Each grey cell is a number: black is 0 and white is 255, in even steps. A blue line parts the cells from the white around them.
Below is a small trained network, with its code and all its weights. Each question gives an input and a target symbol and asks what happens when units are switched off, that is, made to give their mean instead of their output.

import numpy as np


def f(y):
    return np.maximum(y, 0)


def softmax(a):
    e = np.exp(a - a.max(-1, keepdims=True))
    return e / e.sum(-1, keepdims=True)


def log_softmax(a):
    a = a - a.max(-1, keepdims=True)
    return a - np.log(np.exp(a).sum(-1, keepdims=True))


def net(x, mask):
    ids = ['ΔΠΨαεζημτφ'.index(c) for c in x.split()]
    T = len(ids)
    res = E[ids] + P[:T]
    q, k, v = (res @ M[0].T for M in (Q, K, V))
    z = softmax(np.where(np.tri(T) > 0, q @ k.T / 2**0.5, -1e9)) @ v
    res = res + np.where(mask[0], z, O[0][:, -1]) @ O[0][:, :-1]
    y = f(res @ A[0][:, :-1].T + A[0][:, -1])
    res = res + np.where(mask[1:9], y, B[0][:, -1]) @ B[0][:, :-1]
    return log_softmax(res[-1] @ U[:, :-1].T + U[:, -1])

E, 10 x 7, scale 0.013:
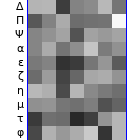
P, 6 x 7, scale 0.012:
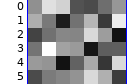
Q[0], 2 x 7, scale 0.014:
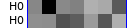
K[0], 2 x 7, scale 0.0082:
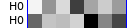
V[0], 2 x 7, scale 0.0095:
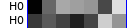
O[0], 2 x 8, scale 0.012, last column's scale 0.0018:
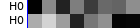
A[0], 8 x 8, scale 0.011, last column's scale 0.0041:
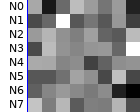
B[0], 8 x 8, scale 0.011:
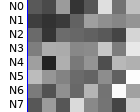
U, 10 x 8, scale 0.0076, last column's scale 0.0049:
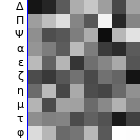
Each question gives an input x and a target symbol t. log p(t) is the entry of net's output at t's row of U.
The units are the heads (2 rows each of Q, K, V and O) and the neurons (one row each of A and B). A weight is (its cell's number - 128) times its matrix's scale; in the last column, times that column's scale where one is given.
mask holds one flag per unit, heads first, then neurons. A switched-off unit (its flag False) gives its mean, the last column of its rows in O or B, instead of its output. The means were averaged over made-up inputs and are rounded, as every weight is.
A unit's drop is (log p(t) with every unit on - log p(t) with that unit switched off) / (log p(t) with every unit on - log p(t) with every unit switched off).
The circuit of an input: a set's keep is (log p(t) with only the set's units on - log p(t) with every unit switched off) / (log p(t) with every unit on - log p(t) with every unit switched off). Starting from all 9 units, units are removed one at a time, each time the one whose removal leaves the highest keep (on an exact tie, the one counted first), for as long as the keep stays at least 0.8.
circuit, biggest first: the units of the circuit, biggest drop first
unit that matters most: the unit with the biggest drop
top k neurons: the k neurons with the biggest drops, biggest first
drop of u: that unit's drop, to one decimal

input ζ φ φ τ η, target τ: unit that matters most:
H0
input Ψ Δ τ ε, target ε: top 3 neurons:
N6, N4, N7
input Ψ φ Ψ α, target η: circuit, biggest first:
H0, N5
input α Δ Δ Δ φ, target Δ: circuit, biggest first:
H0, N7, N0
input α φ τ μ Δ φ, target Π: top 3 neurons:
N3, N5, N2
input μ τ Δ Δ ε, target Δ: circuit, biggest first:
H0, N7, N0, N5
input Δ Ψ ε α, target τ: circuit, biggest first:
N2, H0
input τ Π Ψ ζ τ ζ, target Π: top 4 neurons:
N3, N7, N4, N1
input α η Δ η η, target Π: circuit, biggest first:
N0, H0, N5, N7
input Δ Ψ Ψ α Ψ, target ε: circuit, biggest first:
H0, N0, N5
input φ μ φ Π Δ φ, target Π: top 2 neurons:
N5, N3
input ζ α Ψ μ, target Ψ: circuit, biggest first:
N4, H0
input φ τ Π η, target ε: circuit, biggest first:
N6, H0, N4
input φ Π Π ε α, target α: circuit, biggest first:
H0, N7, N2
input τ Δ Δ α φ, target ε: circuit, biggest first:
N0, H0, N5
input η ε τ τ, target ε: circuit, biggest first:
N6, H0, N4
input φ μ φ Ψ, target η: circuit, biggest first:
H0, N0
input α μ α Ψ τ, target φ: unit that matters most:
N2
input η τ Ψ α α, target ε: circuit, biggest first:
N0, H0, N5
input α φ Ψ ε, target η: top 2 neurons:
N0, N2
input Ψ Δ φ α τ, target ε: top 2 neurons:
N0, N5
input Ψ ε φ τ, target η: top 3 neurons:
N0, N2, N6
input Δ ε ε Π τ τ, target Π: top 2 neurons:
N3, N4
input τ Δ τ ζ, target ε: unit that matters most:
N6
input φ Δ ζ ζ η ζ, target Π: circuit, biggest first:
N2, N3
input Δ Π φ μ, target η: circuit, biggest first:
H0, N0
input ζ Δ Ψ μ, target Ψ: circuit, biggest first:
N4, H0, N3
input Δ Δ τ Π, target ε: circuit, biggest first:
N6, H0, N4
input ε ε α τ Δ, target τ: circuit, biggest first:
H0
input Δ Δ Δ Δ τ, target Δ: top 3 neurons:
N7, N0, N1
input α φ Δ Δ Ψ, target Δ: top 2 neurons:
N7, N0
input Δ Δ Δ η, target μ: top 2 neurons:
N4, N0
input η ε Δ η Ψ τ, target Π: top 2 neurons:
N2, N4
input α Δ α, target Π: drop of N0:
0.2
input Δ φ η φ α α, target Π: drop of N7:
0.2
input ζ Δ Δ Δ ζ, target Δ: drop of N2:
0.0
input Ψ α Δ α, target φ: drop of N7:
0.1
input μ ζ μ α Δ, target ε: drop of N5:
0.2
